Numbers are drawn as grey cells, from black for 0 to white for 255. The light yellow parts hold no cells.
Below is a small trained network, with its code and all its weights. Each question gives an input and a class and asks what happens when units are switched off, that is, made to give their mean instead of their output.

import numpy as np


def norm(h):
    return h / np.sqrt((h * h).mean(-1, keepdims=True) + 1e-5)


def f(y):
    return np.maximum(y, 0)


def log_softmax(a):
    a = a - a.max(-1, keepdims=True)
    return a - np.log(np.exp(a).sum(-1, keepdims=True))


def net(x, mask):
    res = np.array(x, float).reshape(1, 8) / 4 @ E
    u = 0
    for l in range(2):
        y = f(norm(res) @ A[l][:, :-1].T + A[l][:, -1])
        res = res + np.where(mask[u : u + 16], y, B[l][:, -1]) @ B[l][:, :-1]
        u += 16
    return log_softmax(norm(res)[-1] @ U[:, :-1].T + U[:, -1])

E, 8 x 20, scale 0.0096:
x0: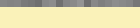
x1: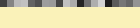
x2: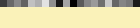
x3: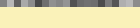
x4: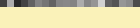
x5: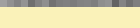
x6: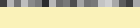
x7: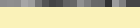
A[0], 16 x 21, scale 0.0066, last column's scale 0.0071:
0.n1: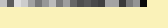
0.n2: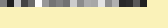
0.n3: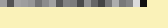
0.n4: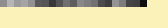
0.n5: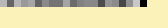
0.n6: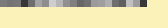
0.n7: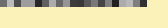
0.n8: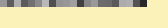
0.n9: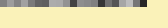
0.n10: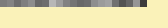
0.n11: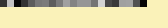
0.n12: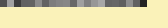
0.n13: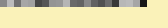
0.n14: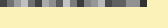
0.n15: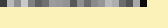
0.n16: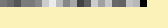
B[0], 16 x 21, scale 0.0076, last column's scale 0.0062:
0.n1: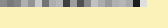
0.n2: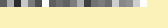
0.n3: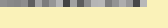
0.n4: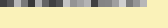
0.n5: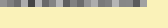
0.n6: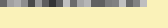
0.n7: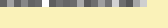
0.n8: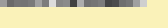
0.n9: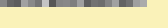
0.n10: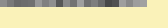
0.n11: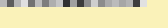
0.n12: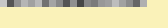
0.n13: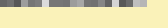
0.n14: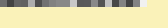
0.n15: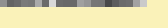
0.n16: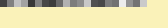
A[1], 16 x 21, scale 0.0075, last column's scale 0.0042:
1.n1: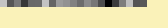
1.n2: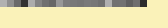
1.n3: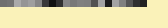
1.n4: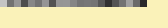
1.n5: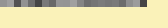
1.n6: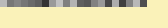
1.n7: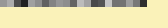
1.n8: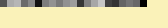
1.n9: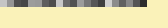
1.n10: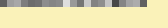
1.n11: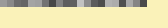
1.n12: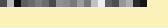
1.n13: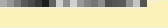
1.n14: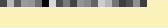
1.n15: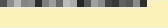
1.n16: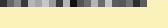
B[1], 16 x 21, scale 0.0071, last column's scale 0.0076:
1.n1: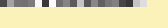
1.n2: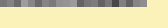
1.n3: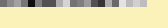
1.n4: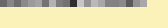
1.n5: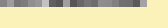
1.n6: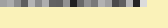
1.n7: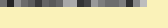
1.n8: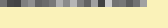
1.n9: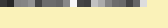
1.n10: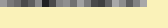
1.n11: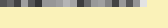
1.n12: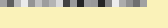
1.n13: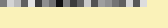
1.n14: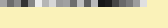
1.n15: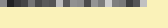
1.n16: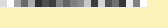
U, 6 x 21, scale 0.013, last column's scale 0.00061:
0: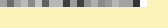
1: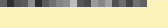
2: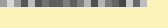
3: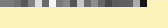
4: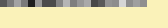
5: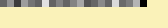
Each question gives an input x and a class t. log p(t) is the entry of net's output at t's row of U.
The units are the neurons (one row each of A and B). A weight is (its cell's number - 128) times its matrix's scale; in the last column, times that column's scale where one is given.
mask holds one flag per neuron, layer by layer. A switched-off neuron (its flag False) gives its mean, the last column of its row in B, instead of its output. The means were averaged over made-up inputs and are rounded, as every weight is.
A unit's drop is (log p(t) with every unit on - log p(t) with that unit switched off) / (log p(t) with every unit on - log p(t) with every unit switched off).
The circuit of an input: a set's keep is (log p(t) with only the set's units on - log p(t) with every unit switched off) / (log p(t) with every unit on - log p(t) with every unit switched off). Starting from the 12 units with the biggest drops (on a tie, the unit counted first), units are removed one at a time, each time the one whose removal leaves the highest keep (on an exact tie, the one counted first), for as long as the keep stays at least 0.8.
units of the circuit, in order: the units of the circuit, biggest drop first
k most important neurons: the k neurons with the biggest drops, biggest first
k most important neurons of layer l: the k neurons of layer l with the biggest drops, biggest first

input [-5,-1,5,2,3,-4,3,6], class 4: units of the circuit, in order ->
(1.n3)
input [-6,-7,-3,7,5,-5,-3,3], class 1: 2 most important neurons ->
(1.n9 0.n2)
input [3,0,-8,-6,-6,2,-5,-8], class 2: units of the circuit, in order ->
(1.n13 1.n6)
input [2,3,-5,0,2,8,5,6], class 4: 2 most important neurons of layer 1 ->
(1.n3 1.n16)
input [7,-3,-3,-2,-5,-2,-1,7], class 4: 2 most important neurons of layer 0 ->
(0.n4 0.n11)
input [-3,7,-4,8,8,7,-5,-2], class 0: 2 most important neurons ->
(0.n11 0.n2)
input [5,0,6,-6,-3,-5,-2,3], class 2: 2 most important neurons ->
(1.n16 0.n7)
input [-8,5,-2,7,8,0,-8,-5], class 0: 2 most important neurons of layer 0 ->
(0.n11 0.n15)
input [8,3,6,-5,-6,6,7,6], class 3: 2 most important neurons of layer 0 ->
(0.n15 0.n11)
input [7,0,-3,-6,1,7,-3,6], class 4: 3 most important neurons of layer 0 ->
(0.n4 0.n7 0.n13)
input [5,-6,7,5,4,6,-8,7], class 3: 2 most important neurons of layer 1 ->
(1.n1 1.n13)
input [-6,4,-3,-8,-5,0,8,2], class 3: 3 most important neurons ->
(1.n14 0.n15 0.n7)
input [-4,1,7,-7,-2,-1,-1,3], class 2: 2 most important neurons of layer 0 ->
(0.n7 0.n13)
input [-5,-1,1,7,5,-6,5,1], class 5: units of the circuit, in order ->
(0.n7)
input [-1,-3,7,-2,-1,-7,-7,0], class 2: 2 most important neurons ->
(1.n16 1.n14)
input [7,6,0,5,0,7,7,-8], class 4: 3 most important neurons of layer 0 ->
(0.n16 0.n6 0.n8)
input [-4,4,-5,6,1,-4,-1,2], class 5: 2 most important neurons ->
(0.n13 0.n7)
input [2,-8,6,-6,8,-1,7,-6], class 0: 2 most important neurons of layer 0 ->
(0.n11 0.n14)
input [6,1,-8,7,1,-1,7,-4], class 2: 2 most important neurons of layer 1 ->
(1.n13 1.n6)
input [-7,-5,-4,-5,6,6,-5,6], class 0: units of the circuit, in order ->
(1.n12)
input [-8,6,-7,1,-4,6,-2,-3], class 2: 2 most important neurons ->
(1.n13 1.n6)
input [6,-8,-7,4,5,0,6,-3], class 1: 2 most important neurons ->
(1.n9 1.n7)
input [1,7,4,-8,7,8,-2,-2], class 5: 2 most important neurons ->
(0.n2 0.n1)
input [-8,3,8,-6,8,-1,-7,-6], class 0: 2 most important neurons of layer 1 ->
(1.n12 1.n13)
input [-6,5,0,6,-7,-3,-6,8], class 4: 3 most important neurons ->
(0.n4 1.n3 0.n11)
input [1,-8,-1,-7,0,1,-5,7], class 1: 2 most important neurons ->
(1.n9 1.n11)
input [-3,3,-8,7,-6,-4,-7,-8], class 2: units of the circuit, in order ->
(1.n13)
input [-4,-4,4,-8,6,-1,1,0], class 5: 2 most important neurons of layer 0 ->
(0.n2 0.n1)
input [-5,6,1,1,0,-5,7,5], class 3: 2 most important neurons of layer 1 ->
(1.n14 1.n9)
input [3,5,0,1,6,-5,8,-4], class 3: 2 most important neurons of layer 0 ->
(0.n15 0.n1)
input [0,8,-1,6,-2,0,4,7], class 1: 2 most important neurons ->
(0.n14 1.n15)
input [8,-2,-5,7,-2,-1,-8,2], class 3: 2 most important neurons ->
(1.n1 0.n2)
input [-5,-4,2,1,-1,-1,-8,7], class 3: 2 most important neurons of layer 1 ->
(1.n1 1.n4)
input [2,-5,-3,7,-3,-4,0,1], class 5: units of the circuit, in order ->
(0.n13)
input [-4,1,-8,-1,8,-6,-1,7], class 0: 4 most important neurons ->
(0.n11 1.n12 1.n16 0.n12)
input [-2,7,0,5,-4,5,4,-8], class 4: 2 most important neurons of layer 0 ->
(0.n16 0.n6)
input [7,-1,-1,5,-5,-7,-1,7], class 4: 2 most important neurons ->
(0.n4 1.n3)
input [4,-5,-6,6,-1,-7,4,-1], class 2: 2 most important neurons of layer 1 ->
(1.n13 1.n6)
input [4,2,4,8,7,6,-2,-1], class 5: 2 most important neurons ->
(0.n7 0.n13)
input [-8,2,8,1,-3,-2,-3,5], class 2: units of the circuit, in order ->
(1.n16)
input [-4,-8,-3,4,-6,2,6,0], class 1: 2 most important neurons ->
(1.n9 0.n11)
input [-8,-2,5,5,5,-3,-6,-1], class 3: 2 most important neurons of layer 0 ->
(0.n8 0.n1)
